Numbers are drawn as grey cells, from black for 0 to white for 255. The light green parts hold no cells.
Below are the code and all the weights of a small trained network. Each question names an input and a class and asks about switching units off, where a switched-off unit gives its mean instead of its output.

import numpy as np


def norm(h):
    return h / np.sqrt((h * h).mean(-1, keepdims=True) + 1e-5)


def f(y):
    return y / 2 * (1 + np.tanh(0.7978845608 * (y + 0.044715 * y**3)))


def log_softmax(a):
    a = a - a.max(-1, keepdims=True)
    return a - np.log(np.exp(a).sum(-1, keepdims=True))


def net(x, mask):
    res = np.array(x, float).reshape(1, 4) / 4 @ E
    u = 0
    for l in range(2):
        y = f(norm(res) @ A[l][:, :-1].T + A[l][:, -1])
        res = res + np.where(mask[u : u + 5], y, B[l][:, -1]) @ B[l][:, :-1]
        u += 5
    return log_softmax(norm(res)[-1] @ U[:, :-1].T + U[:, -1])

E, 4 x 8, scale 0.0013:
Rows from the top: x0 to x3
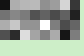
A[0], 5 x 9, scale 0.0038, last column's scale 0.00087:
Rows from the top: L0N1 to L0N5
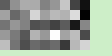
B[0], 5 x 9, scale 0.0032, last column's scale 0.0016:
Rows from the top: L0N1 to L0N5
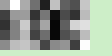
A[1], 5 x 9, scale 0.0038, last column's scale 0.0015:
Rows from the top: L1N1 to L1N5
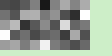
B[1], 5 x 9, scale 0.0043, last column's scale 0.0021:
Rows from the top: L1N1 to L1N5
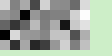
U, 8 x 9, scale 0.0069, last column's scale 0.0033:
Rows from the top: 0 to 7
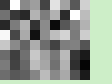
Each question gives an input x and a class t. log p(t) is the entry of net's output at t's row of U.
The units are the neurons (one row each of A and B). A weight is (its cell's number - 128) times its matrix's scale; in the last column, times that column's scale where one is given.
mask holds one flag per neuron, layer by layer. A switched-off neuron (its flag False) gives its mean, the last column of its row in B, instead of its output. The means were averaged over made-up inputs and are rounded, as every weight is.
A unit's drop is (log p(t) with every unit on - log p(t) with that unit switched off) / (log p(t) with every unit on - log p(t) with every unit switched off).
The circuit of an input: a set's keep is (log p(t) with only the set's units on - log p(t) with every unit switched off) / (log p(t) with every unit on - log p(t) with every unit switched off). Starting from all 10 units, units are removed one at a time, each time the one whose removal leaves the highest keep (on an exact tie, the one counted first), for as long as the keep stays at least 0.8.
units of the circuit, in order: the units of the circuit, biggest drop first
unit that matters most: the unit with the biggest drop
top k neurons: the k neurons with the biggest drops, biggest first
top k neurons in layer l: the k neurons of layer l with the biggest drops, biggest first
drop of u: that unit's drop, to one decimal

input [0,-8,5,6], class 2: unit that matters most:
L0N2
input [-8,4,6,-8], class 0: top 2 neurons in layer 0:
L0N5; L0N2
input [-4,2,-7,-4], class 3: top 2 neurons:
L1N1; L1N2
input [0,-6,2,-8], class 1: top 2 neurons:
L1N3; L0N3
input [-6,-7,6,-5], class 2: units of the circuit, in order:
L0N4; L0N2
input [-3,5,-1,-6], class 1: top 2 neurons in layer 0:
L0N4; L0N2
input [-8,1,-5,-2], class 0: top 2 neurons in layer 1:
L1N4; L1N5
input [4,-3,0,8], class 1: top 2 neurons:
L1N2; L1N4
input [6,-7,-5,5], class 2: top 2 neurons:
L0N4; L0N2
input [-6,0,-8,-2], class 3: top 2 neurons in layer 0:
L0N1; L0N5
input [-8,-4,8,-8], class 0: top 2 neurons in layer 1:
L1N4; L1N1
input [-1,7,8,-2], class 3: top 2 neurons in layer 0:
L0N4; L0N2
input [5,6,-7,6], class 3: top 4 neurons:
L1N1; L1N3; L0N2; L0N4
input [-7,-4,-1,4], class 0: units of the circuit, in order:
L1N4
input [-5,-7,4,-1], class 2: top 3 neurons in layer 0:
L0N2; L0N4; L0N1
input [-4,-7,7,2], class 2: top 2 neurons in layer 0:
L0N4; L0N2
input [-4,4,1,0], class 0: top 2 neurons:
L0N2; L0N4
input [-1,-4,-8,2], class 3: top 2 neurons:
L1N1; L0N3
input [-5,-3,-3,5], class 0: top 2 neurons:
L1N4; L1N3
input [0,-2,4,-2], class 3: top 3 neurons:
L1N5; L0N3; L1N2
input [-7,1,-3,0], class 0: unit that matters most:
L1N4
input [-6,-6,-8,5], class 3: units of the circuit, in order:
L1N1; L1N3
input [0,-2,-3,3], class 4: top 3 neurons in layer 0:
L0N3; L0N2; L0N4
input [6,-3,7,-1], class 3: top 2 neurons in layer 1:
L1N5; L1N4
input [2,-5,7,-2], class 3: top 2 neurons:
L1N5; L0N3
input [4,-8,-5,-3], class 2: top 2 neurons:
L0N2; L0N4
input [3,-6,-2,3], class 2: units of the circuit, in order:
L0N2
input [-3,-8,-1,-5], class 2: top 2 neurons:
L0N4; L0N2
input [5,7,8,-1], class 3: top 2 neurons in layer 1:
L1N5; L1N4
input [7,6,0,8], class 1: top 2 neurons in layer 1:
L1N2; L1N4
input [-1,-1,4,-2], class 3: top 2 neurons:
L1N5; L1N2
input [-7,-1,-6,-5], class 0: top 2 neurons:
L1N4; L1N5
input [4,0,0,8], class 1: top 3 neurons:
L1N2; L1N4; L0N5
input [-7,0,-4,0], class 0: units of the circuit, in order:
L1N4
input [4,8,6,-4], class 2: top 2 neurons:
L0N3; L1N1
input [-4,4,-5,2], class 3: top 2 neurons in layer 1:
L1N1; L1N3
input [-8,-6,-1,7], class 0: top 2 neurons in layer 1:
L1N4; L1N3
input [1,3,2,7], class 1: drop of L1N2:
0.2
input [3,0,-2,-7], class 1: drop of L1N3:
1.1
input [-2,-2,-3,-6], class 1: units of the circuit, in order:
L1N3
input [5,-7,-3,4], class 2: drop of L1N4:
0.3
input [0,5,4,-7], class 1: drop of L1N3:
1.1
